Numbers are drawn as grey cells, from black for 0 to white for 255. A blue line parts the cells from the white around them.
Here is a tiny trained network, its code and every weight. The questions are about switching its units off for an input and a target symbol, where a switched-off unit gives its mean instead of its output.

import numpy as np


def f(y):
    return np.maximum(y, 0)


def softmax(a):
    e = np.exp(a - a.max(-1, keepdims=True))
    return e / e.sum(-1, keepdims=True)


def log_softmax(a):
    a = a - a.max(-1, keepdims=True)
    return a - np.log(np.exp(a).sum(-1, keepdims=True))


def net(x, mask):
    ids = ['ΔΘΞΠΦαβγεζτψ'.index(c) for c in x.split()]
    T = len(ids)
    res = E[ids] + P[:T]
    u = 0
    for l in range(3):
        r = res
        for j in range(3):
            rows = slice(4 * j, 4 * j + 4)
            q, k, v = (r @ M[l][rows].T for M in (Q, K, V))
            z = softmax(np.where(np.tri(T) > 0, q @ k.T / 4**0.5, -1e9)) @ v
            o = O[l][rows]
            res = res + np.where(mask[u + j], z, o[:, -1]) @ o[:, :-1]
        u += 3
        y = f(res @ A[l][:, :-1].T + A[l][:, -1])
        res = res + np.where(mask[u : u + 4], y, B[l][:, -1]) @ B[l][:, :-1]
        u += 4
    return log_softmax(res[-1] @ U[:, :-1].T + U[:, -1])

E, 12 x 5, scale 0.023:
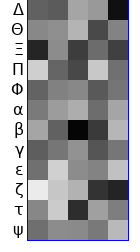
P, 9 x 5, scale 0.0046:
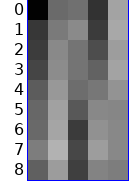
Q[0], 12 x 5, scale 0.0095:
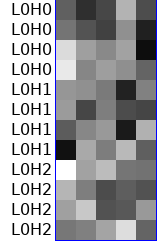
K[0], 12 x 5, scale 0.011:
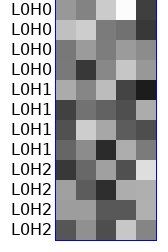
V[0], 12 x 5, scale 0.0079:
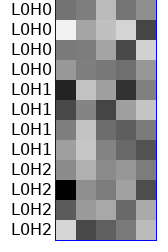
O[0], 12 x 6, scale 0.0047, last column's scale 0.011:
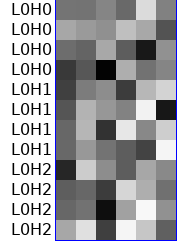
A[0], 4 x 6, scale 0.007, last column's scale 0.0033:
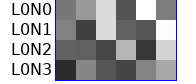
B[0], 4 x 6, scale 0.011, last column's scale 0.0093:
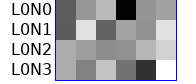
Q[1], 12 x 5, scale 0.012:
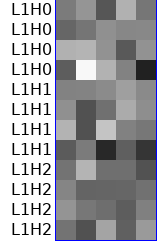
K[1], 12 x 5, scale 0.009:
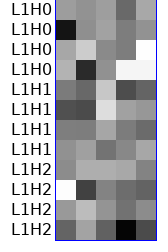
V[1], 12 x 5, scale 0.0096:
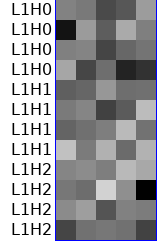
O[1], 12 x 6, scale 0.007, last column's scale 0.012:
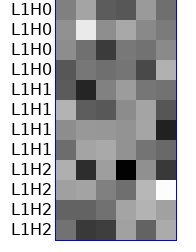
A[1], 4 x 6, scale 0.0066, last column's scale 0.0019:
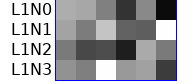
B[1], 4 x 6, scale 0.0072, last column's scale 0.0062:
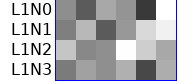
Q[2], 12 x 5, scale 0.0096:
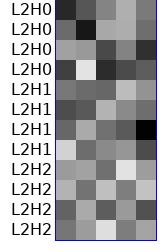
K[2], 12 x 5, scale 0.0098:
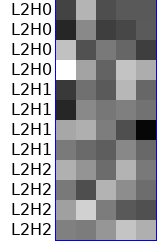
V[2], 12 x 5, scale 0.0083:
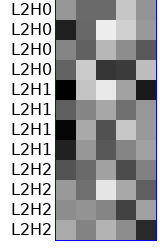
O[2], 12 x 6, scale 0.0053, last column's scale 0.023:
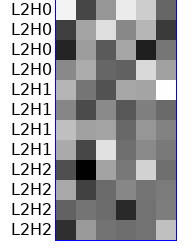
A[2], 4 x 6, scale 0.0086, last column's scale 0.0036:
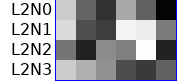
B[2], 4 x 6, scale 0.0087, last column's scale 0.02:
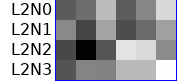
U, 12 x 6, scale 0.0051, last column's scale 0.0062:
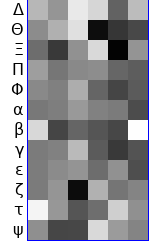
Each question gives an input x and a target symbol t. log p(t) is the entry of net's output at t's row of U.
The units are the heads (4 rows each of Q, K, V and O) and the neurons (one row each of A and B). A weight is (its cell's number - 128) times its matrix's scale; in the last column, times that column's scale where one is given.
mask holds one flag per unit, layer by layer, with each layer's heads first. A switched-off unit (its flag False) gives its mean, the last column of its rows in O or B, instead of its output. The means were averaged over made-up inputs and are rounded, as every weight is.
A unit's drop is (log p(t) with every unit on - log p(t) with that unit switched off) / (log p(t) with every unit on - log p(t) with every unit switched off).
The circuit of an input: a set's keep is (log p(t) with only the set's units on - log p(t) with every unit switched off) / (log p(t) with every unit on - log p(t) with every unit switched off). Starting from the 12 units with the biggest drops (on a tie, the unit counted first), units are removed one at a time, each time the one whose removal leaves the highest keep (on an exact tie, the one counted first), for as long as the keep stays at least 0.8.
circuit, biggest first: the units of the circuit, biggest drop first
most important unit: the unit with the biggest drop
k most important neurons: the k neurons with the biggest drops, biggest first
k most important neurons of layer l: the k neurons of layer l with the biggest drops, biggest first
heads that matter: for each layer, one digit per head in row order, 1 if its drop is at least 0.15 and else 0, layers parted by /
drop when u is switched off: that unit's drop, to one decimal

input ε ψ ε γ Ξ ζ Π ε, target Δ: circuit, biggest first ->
L1H1, L2H0, L0H1
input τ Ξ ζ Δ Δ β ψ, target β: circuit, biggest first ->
L1N2, L2H0, L2N1, L1H1
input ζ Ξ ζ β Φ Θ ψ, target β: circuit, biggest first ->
L2H0, L2N1, L1H1, L1N2
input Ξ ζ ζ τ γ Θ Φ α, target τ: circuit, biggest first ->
L1H0, L2H0, L0H0
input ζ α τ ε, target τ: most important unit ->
L1H0
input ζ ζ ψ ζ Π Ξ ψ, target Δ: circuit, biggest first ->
L1H1, L0H2, L2H0
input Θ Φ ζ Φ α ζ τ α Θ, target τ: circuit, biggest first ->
L1H0, L2H0, L0H0
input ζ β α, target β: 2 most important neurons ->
L2N1, L1N2
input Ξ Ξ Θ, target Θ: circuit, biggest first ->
L0H1, L0N0
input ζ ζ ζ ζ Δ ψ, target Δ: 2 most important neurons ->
L0N2, L0N1
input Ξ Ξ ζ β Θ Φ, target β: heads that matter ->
000 / 110 / 100
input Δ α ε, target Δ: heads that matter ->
100 / 100 / 100
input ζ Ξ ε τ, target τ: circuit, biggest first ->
L1H0, L2H0
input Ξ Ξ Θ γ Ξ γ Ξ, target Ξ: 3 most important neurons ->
L0N3, L0N1, L0N0
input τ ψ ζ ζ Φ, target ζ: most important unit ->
L2H1
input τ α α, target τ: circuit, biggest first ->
L2H0, L0N0, L1H0
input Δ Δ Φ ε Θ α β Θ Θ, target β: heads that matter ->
001 / 000 / 100
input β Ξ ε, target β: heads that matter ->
100 / 100 / 100
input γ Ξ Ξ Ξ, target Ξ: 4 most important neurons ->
L0N3, L0N1, L1N1, L0N0
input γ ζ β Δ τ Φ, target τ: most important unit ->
L0H2
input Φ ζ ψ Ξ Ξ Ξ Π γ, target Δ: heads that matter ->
101 / 010 / 100
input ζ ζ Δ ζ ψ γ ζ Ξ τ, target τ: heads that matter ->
110 / 110 / 100
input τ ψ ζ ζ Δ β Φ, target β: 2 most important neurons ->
L1N2, L2N1
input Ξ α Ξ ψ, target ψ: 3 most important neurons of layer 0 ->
L0N3, L0N1, L0N0
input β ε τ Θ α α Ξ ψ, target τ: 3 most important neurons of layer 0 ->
L0N3, L0N0, L0N2
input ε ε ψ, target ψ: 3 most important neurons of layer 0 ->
L0N0, L0N1, L0N2
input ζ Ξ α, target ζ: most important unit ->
L0H1
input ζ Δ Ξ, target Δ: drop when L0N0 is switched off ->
0.0
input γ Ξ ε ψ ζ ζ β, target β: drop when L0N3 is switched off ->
0.1
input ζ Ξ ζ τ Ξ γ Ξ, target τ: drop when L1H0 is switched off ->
0.4
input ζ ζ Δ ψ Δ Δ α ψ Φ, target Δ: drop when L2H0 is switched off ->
0.3
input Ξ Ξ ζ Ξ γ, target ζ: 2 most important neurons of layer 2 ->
L2N0, L2N1
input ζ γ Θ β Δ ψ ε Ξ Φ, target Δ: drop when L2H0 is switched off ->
0.4
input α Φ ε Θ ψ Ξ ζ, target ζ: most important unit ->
L2N3
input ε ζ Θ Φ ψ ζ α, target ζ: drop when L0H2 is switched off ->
-0.1
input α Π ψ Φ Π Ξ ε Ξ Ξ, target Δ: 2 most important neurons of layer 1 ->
L1N1, L1N3
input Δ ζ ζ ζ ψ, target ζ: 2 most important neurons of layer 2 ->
L2N0, L2N1
